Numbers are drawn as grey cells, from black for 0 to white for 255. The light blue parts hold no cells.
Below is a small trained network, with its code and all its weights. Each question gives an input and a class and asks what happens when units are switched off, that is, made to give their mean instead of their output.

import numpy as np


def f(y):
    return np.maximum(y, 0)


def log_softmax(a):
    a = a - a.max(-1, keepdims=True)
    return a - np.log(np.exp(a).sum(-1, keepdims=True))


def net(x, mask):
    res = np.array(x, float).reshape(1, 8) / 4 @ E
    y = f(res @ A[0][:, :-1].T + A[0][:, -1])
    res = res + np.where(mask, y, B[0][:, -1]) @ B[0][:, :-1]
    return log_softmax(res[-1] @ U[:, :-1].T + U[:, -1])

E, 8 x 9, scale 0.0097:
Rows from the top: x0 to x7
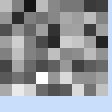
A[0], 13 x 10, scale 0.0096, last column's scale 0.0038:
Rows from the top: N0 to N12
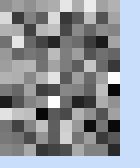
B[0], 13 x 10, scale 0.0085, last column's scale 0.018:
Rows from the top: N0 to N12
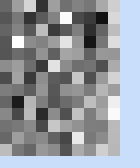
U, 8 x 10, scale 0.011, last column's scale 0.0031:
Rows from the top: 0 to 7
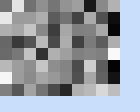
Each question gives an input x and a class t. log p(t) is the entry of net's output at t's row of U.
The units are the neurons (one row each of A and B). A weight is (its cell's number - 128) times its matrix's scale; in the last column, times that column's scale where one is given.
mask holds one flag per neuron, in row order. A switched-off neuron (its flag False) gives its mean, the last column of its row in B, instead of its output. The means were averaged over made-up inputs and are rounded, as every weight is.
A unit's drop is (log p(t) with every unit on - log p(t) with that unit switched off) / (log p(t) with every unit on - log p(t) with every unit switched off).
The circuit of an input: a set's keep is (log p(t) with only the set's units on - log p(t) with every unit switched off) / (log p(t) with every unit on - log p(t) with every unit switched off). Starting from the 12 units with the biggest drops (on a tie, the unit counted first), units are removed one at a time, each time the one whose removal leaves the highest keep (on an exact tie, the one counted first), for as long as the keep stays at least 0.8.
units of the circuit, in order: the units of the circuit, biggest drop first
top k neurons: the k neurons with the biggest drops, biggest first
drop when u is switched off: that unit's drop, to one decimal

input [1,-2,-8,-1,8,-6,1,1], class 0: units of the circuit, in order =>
[N6]
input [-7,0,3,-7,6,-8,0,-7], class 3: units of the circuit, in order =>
[N1 N9]
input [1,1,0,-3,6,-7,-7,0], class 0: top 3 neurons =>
[N1 N6 N8]
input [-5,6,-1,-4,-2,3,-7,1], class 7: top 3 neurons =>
[N3 N12 N7]
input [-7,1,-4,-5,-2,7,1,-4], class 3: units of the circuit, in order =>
[N9 N0]
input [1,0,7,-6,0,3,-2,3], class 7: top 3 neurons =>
[N1 N3 N8]
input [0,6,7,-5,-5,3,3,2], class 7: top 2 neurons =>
[N1 N3]
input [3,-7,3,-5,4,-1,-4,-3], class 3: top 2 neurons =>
[N8 N9]
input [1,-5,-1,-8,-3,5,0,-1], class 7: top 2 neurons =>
[N8 N1]
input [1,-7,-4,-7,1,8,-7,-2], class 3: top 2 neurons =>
[N8 N0]
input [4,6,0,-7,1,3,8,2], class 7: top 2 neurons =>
[N1 N8]
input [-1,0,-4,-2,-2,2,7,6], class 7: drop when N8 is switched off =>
-0.1
